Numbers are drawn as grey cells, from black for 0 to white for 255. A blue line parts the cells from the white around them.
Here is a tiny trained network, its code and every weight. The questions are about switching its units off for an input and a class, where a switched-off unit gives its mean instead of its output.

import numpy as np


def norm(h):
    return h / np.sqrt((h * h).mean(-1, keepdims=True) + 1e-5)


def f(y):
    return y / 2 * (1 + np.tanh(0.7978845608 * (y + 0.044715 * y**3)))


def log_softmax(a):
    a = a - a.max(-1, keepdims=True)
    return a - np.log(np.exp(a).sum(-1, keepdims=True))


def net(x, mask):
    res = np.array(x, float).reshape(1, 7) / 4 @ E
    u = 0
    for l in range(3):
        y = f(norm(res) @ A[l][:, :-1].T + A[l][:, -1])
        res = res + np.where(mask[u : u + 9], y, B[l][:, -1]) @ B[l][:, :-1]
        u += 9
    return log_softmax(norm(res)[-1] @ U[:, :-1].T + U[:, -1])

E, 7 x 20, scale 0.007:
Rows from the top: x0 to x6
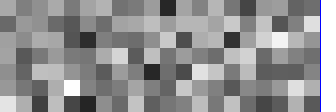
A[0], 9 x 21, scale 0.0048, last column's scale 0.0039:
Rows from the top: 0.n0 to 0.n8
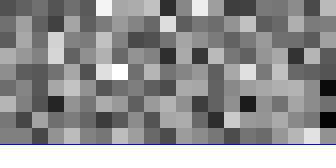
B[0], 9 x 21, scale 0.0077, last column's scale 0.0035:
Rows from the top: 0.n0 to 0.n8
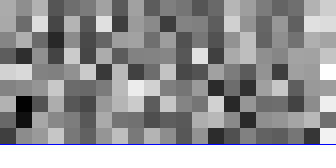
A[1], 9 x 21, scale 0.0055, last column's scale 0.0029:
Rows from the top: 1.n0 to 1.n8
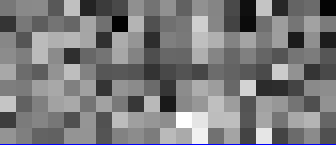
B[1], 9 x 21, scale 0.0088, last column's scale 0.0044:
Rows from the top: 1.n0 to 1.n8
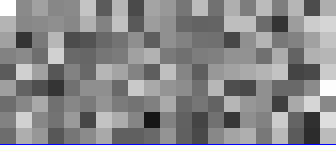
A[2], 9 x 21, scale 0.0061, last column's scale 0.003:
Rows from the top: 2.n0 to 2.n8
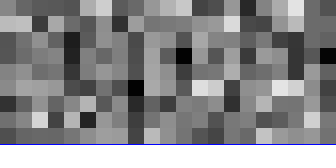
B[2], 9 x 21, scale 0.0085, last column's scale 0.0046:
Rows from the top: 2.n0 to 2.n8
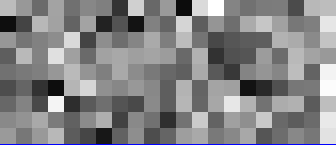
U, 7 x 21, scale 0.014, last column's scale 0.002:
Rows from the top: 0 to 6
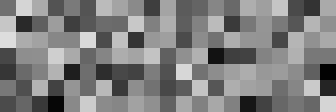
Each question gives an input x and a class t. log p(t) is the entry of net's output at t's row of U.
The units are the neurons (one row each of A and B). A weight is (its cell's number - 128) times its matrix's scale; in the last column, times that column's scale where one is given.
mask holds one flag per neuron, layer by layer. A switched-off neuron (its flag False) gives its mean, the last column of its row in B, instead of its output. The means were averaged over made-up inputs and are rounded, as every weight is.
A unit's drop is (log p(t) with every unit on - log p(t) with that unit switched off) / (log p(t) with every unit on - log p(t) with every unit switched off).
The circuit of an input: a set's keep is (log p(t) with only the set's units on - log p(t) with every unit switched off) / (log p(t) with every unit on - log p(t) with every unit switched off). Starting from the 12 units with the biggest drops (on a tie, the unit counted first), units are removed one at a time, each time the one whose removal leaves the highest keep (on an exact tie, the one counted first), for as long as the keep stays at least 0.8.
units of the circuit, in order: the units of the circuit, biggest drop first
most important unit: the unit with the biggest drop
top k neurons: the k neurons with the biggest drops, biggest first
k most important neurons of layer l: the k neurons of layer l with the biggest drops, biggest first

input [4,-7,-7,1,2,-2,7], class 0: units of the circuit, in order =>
(1.n4)
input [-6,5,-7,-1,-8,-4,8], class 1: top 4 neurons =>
(0.n6; 2.n0; 2.n5; 2.n6)
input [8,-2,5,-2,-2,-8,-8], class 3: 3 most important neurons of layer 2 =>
(2.n3; 2.n2; 2.n4)
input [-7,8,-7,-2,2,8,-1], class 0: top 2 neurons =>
(1.n7; 1.n8)
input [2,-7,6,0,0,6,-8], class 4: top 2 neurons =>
(2.n6; 1.n7)
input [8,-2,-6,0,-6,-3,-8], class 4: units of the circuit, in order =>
(2.n6; 2.n8)
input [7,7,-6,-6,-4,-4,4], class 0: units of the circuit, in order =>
(1.n7; 2.n5)
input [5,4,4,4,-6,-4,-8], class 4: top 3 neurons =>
(2.n6; 1.n5; 2.n8)
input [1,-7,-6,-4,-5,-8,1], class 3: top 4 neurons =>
(2.n3; 2.n2; 1.n7; 2.n4)
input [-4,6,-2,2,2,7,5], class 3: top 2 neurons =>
(0.n8; 1.n4)
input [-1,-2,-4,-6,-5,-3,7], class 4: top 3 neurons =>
(2.n1; 1.n5; 0.n6)
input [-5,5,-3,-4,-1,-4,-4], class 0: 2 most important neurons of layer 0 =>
(0.n8; 0.n0)
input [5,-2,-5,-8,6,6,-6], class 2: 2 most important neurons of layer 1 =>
(1.n1; 1.n0)
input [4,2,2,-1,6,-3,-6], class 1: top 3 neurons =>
(1.n2; 1.n5; 2.n1)
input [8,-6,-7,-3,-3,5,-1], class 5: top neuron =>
(0.n3)
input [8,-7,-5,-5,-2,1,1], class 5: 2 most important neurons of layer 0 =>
(0.n3; 0.n4)
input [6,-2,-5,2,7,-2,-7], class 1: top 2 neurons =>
(1.n5; 1.n2)
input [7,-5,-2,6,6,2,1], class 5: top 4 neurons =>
(0.n3; 0.n6; 1.n6; 2.n7)
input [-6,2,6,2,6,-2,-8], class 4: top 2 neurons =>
(2.n6; 0.n6)
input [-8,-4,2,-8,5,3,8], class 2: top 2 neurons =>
(1.n1; 1.n0)
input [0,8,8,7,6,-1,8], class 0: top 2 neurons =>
(1.n7; 0.n6)
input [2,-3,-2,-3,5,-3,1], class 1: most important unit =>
1.n5
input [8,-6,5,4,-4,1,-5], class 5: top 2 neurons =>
(0.n3; 1.n6)
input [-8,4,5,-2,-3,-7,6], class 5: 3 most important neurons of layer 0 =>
(0.n1; 0.n8; 0.n4)
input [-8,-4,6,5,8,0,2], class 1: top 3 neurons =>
(1.n2; 0.n3; 1.n3)
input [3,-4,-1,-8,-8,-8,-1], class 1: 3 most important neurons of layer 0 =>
(0.n6; 0.n8; 0.n4)
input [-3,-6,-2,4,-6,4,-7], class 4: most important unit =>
2.n8
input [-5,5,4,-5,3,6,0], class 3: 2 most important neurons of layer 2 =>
(2.n5; 2.n0)
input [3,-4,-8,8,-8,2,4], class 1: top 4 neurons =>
(0.n6; 2.n0; 2.n5; 1.n1)
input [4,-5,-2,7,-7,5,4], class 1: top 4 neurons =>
(0.n6; 2.n0; 1.n1; 1.n0)
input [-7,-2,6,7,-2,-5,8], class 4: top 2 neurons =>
(2.n1; 1.n1)
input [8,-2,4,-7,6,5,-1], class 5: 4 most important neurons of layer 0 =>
(0.n3; 0.n4; 0.n6; 0.n0)
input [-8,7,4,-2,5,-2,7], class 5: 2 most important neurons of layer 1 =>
(1.n4; 1.n7)
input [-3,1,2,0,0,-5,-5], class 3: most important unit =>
2.n3
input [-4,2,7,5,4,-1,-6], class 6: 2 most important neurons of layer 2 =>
(2.n5; 2.n1)
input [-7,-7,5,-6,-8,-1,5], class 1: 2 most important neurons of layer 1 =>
(1.n7; 1.n8)
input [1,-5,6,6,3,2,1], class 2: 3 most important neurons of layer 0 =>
(0.n4; 0.n3; 0.n7)
